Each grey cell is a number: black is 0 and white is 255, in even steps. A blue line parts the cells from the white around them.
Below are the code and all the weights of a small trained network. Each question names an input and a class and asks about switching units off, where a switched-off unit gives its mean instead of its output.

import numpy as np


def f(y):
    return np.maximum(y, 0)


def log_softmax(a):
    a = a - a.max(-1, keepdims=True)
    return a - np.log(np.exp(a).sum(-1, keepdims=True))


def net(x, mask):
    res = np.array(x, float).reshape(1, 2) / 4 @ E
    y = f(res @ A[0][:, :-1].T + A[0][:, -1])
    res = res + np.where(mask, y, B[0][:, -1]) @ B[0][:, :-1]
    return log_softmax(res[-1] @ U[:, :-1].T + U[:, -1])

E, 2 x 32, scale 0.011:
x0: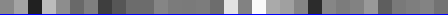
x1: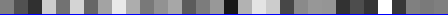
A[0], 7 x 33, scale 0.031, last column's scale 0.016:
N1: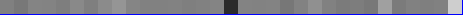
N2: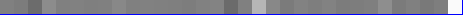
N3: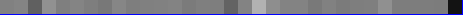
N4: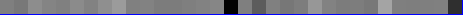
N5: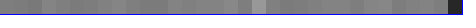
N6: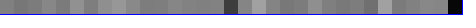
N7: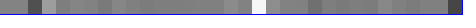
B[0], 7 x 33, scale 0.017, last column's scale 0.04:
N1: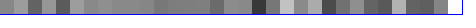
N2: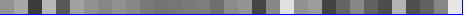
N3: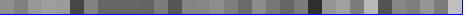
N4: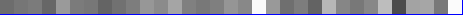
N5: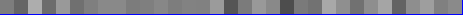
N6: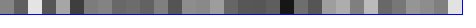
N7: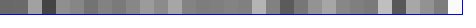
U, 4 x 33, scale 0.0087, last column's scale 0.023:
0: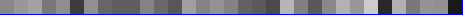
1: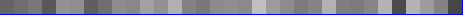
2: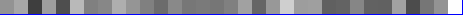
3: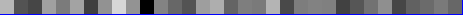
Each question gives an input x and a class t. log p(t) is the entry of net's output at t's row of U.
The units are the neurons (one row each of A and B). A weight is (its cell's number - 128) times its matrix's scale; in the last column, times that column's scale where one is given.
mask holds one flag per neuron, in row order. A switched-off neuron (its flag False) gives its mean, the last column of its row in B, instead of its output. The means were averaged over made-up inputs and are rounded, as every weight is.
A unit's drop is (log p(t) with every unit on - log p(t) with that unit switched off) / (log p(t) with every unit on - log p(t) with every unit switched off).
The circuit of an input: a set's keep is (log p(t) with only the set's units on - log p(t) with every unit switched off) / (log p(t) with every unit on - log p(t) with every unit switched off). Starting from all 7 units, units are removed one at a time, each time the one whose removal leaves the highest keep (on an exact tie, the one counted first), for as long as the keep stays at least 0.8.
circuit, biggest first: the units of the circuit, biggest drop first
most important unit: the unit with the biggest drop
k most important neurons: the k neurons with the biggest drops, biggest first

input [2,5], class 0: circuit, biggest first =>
[N3]
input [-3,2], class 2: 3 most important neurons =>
[N7; N1; N3]
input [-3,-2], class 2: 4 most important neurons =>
[N6; N7; N4; N3]
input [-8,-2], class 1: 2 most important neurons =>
[N4; N2]
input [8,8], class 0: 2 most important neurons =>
[N3; N2]
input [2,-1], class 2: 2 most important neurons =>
[N6; N4]
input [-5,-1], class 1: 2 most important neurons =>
[N2; N4]
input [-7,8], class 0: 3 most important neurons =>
[N6; N1; N7]
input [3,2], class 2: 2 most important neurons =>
[N4; N6]
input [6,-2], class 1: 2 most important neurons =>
[N1; N7]
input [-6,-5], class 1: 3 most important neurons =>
[N2; N1; N6]
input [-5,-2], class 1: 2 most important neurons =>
[N2; N1]
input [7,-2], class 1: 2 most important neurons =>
[N1; N7]
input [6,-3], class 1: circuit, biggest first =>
[N1]
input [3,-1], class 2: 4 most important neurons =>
[N4; N6; N7; N3]
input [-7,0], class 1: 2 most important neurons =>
[N4; N2]
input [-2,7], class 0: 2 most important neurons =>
[N6; N1]
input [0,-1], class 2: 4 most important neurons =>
[N6; N4; N7; N3]
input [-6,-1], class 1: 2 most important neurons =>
[N2; N4]
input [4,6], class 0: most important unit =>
N3
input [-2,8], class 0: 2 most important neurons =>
[N6; N1]
